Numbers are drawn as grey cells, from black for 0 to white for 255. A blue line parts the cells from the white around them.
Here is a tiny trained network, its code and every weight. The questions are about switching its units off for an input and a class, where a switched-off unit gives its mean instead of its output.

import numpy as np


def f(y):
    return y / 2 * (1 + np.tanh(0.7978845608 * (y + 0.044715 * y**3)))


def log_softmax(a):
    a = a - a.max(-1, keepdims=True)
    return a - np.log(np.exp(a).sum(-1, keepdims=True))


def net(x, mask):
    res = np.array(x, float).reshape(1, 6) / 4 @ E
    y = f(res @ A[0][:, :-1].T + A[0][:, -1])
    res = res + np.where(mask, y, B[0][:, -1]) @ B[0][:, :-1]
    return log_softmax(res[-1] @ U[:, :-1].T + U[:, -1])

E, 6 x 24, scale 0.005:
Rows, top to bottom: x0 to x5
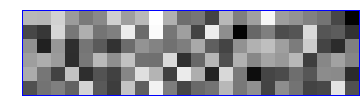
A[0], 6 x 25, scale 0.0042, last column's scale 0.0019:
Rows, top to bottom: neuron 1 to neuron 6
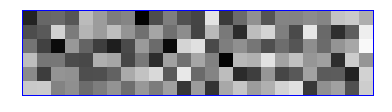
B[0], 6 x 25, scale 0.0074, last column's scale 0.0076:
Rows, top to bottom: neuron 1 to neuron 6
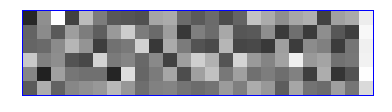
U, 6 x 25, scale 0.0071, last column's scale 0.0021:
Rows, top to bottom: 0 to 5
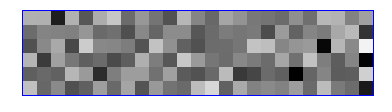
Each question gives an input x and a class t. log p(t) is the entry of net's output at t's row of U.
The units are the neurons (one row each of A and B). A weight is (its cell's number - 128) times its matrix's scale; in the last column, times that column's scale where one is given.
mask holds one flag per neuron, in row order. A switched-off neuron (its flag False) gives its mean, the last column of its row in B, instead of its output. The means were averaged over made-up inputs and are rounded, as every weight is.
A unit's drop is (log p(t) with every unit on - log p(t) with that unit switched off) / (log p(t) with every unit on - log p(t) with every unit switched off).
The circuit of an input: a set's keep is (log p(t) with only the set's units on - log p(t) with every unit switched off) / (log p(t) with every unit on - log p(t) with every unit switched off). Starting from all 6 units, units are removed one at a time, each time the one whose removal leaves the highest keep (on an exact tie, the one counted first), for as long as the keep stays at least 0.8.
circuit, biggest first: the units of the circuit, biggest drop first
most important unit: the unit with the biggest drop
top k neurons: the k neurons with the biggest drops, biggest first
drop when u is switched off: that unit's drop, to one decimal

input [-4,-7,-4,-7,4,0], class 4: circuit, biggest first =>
(neuron 3)
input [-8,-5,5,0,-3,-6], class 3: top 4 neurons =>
(neuron 3; neuron 4; neuron 5; neuron 2)
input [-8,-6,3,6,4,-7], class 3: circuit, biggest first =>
(neuron 3; neuron 2)
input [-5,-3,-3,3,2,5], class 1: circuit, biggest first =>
(neuron 2; neuron 5)
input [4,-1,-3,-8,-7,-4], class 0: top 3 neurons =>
(neuron 5; neuron 1; neuron 3)
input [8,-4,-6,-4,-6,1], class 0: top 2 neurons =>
(neuron 1; neuron 5)
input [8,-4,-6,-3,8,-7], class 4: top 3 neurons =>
(neuron 4; neuron 5; neuron 3)
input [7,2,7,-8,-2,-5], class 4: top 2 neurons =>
(neuron 2; neuron 1)
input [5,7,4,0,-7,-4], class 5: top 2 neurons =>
(neuron 3; neuron 4)
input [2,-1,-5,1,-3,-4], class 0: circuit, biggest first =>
(neuron 5; neuron 1)
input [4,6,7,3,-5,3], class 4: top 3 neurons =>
(neuron 2; neuron 4; neuron 6)
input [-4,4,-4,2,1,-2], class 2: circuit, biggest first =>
(neuron 3; neuron 1; neuron 5)
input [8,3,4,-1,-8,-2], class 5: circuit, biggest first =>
(neuron 4; neuron 1)
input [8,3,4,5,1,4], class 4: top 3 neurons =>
(neuron 4; neuron 1; neuron 2)
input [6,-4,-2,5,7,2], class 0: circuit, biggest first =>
(neuron 1; neuron 6)
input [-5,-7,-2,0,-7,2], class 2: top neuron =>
(neuron 1)
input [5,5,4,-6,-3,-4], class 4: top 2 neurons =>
(neuron 2; neuron 4)
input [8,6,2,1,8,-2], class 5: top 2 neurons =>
(neuron 5; neuron 3)
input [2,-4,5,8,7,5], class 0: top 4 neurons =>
(neuron 1; neuron 5; neuron 6; neuron 2)
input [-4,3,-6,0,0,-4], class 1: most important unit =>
neuron 2
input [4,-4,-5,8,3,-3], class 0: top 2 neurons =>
(neuron 5; neuron 1)
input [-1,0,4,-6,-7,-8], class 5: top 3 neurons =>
(neuron 4; neuron 2; neuron 3)
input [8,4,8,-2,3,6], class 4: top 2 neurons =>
(neuron 4; neuron 2)
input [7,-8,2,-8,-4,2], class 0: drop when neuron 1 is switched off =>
0.9
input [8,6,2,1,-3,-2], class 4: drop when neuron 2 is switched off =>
0.4
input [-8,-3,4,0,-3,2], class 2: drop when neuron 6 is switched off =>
-0.1
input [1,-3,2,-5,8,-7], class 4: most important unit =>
neuron 3
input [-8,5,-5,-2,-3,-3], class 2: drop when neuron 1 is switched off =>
0.9
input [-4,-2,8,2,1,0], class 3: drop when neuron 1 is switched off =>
0.0
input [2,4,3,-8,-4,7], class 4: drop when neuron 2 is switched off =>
0.1
